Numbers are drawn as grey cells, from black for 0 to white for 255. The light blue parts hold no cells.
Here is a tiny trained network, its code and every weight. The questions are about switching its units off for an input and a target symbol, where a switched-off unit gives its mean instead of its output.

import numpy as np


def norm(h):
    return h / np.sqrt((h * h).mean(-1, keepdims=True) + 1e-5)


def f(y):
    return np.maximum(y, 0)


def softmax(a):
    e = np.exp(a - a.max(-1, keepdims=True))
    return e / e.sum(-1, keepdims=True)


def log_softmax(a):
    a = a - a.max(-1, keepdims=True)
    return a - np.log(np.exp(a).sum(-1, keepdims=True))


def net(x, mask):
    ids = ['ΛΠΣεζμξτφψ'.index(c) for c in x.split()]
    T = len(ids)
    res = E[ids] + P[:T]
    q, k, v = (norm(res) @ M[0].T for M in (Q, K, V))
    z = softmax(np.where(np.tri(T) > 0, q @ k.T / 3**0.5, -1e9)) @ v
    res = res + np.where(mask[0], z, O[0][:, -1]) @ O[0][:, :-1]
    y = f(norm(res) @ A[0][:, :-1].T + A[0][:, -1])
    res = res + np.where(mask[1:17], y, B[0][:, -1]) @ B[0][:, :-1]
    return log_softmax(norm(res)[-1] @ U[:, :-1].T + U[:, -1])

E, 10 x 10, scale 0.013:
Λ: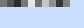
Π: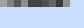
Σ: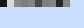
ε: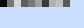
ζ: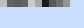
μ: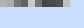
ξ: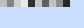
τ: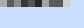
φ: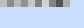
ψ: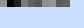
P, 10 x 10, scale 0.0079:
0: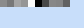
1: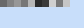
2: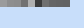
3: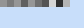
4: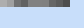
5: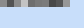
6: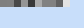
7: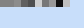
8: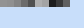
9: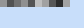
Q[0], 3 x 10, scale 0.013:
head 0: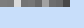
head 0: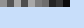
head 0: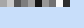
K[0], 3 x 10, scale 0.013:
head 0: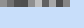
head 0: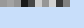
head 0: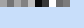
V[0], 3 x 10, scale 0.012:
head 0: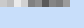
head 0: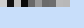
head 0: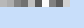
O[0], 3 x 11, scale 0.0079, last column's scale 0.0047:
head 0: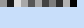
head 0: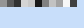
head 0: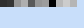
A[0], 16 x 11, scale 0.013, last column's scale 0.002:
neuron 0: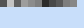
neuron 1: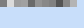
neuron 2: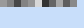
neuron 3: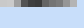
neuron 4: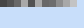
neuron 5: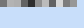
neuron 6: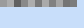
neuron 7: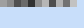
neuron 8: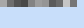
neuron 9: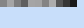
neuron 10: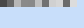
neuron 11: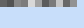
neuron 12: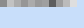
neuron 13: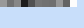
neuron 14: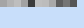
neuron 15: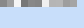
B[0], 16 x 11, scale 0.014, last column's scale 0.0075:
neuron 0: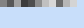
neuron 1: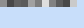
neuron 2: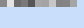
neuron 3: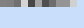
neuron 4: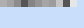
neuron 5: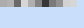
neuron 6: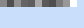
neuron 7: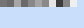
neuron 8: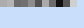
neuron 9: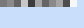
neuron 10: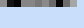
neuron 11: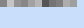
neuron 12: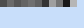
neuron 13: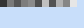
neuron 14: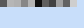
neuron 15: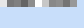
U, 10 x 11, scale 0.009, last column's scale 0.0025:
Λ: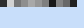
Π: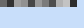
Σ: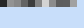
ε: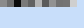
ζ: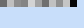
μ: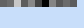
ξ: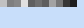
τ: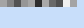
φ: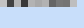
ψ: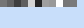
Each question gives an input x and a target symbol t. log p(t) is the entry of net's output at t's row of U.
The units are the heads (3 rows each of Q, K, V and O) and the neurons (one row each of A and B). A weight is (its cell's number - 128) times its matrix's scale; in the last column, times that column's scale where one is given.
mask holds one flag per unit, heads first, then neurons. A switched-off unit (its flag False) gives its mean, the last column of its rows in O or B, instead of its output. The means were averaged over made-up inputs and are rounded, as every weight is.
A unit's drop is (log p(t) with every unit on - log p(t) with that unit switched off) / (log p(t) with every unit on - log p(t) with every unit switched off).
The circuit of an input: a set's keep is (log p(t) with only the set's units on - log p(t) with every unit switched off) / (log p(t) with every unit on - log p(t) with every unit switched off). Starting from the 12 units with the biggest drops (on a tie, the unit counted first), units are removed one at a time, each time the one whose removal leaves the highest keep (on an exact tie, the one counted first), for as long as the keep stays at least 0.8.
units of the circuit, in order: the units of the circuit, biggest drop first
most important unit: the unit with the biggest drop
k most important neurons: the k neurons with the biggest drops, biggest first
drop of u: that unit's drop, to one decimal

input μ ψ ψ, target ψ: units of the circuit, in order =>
head 0
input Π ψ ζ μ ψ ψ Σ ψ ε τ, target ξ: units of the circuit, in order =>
head 0; neuron 3
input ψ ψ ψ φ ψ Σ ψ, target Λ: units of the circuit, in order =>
head 0; neuron 14
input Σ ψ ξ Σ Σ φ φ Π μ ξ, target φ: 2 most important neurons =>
neuron 4; neuron 9
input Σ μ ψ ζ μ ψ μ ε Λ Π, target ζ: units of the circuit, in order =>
head 0; neuron 5; neuron 7
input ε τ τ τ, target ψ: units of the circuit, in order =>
head 0; neuron 4
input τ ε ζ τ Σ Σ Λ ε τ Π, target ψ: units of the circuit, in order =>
head 0; neuron 4
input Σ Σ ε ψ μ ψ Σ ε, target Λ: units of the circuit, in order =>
head 0; neuron 5
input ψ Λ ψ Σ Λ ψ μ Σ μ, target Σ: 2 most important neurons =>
neuron 0; neuron 7
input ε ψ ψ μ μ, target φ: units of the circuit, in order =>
head 0; neuron 4; neuron 3
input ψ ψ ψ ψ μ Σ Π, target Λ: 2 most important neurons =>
neuron 14; neuron 5
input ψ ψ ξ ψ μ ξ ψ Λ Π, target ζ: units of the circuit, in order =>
neuron 5; head 0; neuron 7
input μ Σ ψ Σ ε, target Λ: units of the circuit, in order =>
neuron 13; neuron 5
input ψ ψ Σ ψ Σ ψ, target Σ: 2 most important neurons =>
neuron 7; neuron 2
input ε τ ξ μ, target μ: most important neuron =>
neuron 14
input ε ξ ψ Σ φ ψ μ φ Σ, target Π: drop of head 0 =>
0.8
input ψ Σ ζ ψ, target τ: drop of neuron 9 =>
0.2
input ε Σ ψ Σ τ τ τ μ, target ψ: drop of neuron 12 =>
0.3
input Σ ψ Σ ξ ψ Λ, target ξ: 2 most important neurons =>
neuron 9; neuron 13
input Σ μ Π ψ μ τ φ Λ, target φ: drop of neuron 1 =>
-0.1
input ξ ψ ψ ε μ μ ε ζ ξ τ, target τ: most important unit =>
neuron 9
